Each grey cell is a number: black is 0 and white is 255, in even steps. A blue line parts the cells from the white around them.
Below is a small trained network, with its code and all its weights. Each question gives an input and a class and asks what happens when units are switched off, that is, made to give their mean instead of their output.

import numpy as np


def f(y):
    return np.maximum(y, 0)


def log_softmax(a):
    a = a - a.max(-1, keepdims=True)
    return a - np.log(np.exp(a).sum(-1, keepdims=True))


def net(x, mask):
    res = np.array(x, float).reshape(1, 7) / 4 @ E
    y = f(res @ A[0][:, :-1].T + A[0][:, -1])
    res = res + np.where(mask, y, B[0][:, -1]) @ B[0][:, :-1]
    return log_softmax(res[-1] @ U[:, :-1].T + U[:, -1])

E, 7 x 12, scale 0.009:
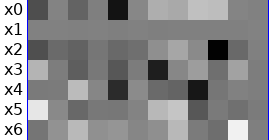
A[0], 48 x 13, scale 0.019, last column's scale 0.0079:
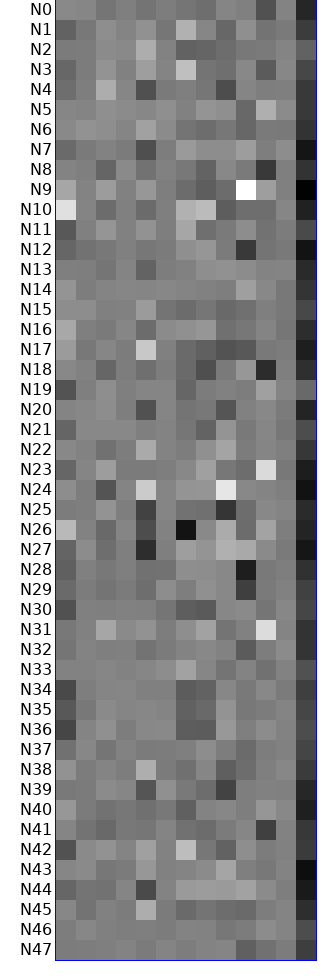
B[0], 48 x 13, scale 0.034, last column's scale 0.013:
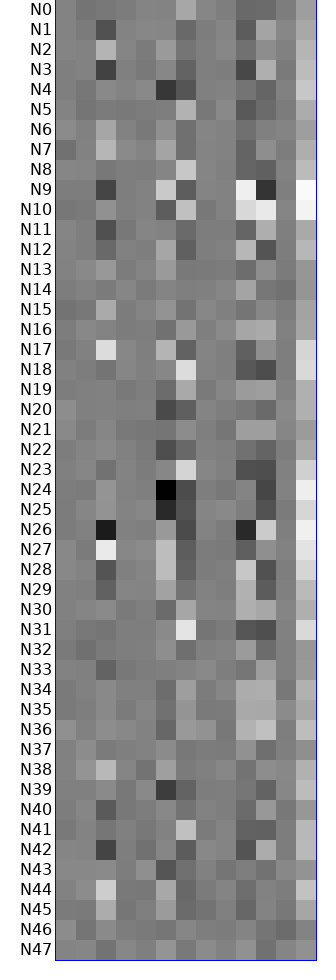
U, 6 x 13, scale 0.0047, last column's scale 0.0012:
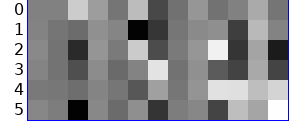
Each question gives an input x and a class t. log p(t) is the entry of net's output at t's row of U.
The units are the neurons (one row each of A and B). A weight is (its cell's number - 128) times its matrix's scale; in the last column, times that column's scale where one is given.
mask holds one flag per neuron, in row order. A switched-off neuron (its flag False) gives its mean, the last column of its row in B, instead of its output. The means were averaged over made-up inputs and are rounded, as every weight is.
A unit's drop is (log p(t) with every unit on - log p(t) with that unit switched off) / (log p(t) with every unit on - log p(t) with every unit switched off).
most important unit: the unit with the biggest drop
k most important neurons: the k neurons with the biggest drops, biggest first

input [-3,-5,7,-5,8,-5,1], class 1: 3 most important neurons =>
[N25 N4 N9]
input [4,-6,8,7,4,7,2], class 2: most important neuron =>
[N28]
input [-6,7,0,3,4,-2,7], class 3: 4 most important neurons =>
[N31 N23 N27 N5]
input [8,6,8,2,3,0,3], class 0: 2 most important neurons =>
[N27 N9]
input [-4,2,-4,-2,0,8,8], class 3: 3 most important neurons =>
[N31 N23 N5]
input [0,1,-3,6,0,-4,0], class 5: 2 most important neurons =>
[N26 N10]
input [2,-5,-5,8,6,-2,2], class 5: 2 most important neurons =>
[N26 N24]
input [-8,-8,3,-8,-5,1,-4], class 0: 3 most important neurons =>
[N17 N26 N38]
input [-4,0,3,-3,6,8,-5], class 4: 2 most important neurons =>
[N10 N24]
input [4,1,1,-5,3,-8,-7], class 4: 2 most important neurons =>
[N36 N30]
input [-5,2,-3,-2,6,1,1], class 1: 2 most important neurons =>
[N25 N27]
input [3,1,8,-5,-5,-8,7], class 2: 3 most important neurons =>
[N28 N12 N10]
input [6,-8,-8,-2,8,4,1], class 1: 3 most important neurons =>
[N4 N25 N39]
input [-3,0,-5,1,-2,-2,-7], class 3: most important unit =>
N18
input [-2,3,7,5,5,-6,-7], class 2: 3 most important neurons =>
[N28 N29 N12]
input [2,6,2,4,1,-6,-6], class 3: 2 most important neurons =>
[N18 N10]
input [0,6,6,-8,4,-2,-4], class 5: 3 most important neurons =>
[N3 N9 N42]
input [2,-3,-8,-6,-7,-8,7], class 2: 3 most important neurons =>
[N9 N10 N25]
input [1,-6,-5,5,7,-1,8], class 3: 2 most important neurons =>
[N31 N23]
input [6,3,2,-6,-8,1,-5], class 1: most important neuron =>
[N24]
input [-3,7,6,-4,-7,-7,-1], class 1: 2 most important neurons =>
[N24 N10]
